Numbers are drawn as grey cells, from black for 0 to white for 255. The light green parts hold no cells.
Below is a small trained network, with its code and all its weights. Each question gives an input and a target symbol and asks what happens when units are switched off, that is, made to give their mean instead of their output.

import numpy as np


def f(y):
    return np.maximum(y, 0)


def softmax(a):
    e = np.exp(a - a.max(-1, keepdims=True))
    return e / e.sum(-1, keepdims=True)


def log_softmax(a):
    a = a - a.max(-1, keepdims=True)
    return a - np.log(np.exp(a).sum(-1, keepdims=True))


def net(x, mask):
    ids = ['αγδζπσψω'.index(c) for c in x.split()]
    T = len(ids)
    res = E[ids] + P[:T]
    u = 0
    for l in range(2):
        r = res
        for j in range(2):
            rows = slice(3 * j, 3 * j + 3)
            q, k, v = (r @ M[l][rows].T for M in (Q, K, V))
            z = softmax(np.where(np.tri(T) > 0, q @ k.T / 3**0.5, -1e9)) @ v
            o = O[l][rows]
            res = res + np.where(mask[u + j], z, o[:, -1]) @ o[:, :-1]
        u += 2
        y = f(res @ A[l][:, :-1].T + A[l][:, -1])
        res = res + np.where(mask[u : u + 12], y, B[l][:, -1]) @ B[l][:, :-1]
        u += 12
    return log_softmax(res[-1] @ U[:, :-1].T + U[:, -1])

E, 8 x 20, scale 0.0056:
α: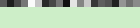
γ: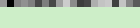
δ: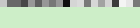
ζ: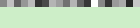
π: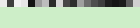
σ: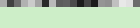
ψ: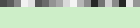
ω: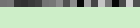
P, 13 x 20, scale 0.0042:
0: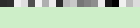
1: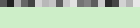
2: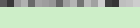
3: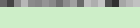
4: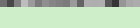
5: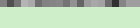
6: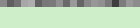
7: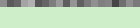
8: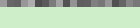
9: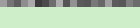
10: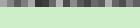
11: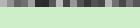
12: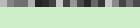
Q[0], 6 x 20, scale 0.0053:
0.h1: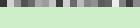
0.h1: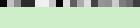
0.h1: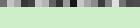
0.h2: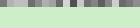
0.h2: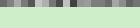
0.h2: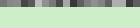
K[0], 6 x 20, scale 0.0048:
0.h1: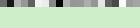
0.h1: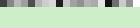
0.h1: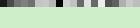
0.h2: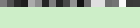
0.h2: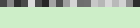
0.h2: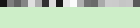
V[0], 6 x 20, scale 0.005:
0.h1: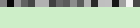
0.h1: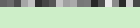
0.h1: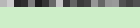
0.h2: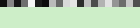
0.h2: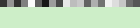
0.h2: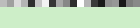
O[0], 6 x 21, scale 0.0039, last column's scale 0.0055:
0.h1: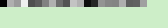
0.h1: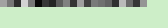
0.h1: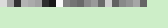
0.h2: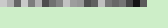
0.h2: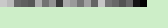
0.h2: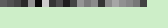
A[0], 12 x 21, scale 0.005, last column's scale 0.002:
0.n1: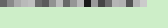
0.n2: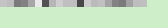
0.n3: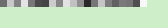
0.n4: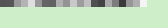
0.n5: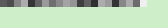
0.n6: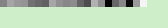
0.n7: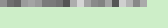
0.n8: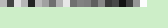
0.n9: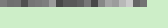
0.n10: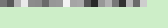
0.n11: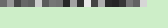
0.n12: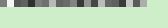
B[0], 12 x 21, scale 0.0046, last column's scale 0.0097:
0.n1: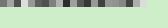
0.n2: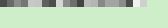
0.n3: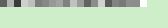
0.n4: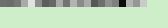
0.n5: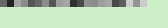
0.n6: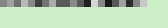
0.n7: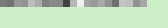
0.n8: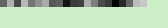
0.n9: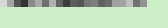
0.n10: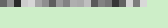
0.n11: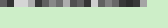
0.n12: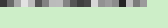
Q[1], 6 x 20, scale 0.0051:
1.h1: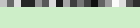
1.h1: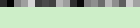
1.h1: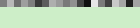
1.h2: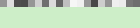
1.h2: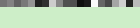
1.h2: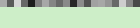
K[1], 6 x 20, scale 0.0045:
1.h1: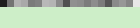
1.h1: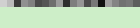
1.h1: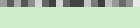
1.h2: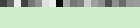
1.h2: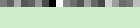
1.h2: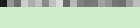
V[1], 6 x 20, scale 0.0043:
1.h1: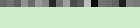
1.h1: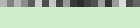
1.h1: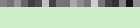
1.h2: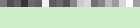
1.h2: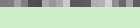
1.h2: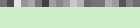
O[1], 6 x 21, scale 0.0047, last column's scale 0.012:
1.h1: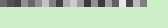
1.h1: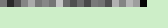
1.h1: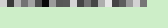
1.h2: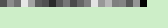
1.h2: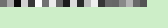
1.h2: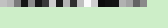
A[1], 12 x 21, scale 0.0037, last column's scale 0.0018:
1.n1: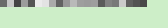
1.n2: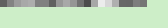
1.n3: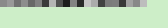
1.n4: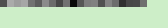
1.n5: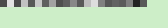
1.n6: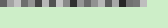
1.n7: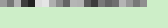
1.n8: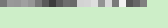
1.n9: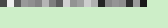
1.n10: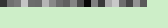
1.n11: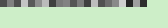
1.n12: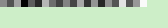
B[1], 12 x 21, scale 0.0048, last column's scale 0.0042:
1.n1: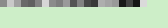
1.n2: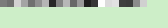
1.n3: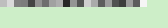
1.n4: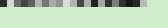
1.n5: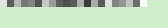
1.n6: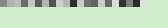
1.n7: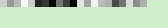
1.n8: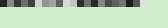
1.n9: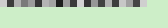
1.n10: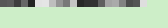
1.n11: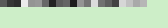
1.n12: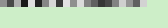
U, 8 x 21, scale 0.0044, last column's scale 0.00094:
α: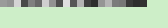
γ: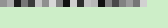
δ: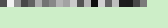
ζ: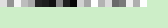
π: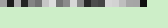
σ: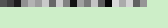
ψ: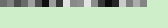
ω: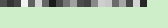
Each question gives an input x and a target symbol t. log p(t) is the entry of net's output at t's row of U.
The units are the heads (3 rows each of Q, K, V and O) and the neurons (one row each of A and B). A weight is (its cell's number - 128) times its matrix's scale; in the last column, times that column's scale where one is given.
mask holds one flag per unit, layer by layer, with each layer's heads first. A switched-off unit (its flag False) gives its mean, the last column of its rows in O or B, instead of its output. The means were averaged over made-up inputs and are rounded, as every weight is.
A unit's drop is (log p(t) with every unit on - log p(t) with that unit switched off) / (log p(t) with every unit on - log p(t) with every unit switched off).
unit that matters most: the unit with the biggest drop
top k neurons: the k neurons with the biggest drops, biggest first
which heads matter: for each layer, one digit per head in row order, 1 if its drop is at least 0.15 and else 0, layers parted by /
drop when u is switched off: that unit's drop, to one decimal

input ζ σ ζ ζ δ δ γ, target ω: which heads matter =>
11 / 00
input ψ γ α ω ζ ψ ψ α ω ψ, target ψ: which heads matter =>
11 / 01
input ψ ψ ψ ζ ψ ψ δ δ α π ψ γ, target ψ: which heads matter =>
01 / 01
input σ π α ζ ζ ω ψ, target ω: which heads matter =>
11 / 01
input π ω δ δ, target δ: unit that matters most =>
1.h1
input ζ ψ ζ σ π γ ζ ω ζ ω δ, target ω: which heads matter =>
11 / 01
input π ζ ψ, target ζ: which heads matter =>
01 / 11
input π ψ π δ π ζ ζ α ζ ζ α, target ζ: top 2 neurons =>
(0.n7; 0.n1)
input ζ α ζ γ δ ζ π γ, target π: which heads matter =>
01 / 10
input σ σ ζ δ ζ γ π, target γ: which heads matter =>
11 / 10
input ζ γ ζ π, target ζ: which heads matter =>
01 / 01
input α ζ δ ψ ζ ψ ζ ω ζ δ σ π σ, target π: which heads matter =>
01 / 00
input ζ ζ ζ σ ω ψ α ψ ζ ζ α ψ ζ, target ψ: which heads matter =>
10 / 01
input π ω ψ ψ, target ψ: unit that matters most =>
0.h1
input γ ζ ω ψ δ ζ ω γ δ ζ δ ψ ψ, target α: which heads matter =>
11 / 10
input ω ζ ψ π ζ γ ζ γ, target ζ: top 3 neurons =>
(0.n1; 0.n8; 0.n10)
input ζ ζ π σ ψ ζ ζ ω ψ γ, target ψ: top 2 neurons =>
(0.n4; 0.n3)
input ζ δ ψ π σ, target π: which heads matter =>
11 / 00
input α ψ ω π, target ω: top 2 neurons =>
(0.n1; 0.n8)
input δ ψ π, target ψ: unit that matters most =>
0.n3
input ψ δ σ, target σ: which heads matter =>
10 / 10
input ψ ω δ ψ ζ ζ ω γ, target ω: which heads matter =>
11 / 10
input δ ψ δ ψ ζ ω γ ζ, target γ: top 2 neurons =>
(0.n5; 0.n11)
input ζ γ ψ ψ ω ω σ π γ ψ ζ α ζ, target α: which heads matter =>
01 / 11
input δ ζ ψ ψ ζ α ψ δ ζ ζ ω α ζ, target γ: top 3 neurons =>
(0.n11; 0.n5; 0.n6)
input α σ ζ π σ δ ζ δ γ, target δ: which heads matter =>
01 / 11
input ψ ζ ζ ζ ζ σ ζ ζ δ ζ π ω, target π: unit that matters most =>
0.h2
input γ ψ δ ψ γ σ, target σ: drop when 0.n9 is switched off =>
0.2
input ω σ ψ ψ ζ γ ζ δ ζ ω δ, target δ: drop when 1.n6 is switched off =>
-0.1
